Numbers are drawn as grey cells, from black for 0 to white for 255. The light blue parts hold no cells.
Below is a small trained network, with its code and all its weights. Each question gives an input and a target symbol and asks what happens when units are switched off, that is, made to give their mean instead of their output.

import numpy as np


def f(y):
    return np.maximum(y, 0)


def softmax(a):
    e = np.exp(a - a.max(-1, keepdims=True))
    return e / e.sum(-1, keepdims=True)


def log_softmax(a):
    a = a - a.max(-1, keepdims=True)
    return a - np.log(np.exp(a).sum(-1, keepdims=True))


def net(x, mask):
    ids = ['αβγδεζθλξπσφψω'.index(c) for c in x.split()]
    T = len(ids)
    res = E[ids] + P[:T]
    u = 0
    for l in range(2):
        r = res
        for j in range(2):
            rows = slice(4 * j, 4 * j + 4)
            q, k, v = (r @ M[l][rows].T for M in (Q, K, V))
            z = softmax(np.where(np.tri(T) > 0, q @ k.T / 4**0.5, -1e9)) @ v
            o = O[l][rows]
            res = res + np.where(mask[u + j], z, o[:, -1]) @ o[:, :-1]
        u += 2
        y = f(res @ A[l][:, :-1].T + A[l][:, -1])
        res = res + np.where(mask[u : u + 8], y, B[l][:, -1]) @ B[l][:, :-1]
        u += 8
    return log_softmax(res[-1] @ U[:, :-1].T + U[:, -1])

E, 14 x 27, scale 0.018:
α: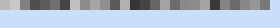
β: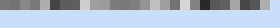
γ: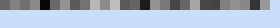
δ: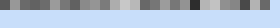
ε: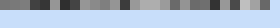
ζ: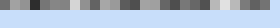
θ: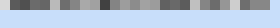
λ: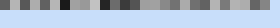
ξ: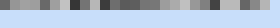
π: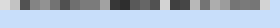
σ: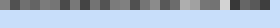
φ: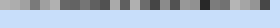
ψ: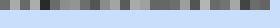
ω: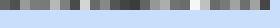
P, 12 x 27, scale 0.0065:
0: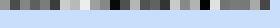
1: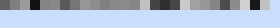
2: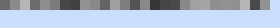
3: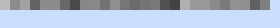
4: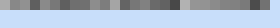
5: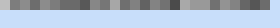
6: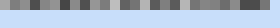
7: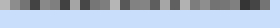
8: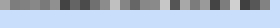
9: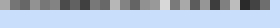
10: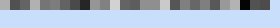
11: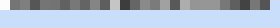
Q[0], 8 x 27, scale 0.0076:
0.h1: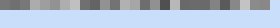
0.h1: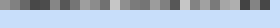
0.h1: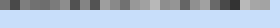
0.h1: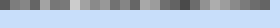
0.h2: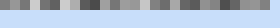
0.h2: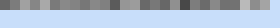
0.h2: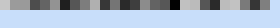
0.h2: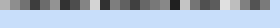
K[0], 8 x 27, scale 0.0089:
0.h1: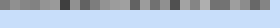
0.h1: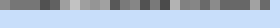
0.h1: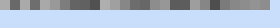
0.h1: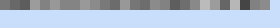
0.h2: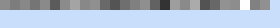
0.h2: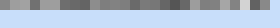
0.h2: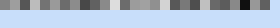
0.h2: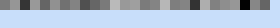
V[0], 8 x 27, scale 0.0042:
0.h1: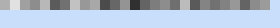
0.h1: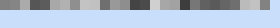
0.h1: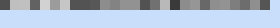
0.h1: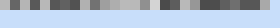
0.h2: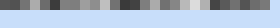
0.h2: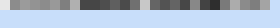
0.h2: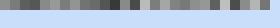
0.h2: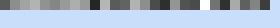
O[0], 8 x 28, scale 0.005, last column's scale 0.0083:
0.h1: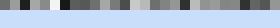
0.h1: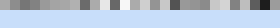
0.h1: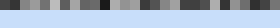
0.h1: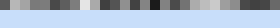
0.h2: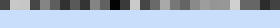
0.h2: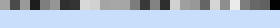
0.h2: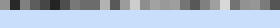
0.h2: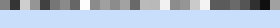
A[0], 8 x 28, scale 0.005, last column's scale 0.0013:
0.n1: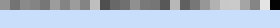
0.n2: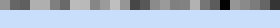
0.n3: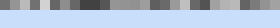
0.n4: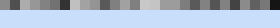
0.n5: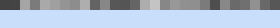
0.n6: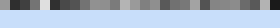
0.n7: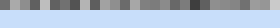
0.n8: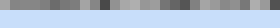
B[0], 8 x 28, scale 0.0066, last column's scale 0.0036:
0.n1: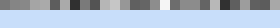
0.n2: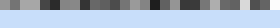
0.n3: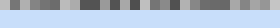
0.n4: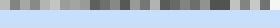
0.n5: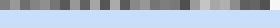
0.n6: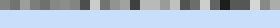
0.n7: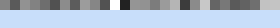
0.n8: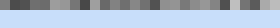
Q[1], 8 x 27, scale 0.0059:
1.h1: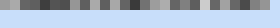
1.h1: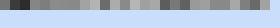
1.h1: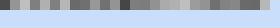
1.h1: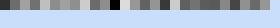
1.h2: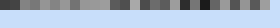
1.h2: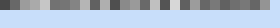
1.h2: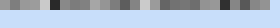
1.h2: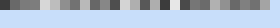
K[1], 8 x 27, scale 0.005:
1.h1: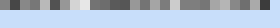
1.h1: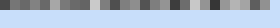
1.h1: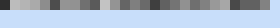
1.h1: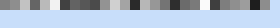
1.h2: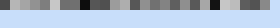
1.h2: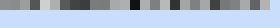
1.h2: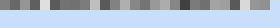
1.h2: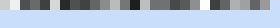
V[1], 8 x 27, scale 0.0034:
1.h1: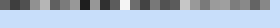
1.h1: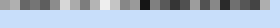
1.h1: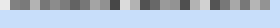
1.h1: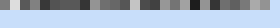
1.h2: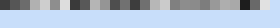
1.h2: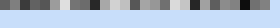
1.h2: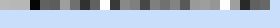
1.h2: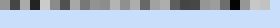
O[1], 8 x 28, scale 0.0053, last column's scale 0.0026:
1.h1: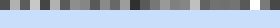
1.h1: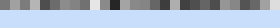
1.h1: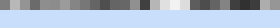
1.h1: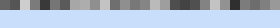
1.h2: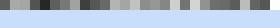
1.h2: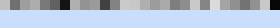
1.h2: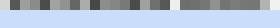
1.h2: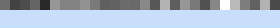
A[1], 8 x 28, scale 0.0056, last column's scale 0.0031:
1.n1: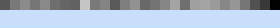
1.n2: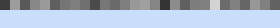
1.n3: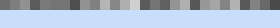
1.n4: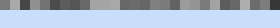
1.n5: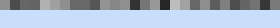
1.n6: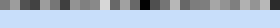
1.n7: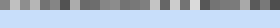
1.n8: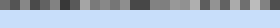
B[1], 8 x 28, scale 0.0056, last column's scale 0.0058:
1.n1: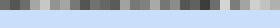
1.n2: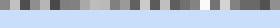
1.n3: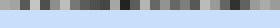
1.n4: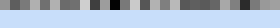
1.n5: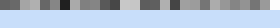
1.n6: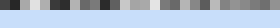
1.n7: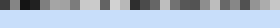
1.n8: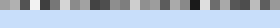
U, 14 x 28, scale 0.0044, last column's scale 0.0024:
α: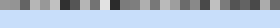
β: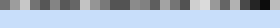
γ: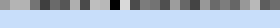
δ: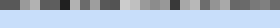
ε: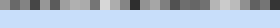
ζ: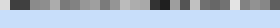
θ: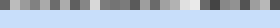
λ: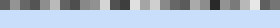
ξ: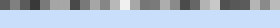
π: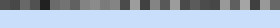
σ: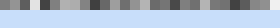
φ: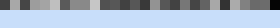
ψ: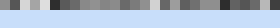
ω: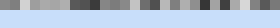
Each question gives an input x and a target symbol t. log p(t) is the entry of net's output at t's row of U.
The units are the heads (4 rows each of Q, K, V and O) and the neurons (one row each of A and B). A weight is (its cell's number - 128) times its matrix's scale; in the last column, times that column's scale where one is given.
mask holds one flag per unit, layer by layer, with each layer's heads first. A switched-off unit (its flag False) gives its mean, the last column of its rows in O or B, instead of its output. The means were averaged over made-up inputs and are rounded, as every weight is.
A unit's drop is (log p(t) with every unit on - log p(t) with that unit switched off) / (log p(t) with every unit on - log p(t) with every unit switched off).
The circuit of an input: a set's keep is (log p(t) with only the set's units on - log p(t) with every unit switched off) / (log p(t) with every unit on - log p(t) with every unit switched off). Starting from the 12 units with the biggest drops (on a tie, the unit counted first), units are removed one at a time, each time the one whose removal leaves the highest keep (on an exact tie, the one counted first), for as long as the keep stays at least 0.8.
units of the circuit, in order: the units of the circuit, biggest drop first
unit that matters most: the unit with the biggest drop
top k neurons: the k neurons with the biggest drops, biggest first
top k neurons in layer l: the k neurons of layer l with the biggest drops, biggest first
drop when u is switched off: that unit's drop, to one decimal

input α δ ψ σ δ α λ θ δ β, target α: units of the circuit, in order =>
(0.h1)
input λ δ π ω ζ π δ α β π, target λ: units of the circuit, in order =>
(1.h2, 0.h1)
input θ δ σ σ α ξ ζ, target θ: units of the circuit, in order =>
(1.h1, 0.h1, 0.n2)
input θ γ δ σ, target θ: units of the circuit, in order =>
(1.h1, 0.h1)
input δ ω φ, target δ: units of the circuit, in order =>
(1.h2, 0.h2)
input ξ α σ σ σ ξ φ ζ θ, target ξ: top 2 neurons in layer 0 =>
(0.n6, 0.n1)
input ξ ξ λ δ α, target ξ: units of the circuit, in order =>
(1.n7, 1.h2)
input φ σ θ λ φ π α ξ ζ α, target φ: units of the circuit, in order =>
(1.h2, 0.h1)
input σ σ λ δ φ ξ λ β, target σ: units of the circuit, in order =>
(0.h2, 1.h1)
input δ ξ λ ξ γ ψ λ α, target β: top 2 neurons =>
(0.n4, 1.n5)
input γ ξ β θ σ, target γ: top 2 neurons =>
(0.n6, 0.n3)
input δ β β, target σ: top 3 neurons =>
(1.n5, 0.n2, 0.n4)
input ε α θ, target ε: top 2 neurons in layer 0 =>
(0.n1, 0.n7)
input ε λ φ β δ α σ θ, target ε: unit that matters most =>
1.h1
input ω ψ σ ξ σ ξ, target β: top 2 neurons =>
(1.n5, 0.n5)
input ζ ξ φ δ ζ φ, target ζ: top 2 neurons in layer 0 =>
(0.n1, 0.n4)
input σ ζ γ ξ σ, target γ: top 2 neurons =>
(0.n3, 0.n6)
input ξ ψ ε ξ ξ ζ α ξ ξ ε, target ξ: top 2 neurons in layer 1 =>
(1.n7, 1.n1)
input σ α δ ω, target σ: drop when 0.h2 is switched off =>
0.5
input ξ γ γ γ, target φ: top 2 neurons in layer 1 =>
(1.n7, 1.n6)
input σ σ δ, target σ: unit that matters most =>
0.h2
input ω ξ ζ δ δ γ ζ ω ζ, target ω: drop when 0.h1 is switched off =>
0.2
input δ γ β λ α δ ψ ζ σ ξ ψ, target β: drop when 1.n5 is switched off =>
0.1
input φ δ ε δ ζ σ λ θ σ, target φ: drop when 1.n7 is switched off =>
-0.1
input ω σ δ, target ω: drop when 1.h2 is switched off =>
0.3
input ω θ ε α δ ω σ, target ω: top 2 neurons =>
(1.n5, 0.n4)
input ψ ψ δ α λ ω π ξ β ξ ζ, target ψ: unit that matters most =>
1.h2
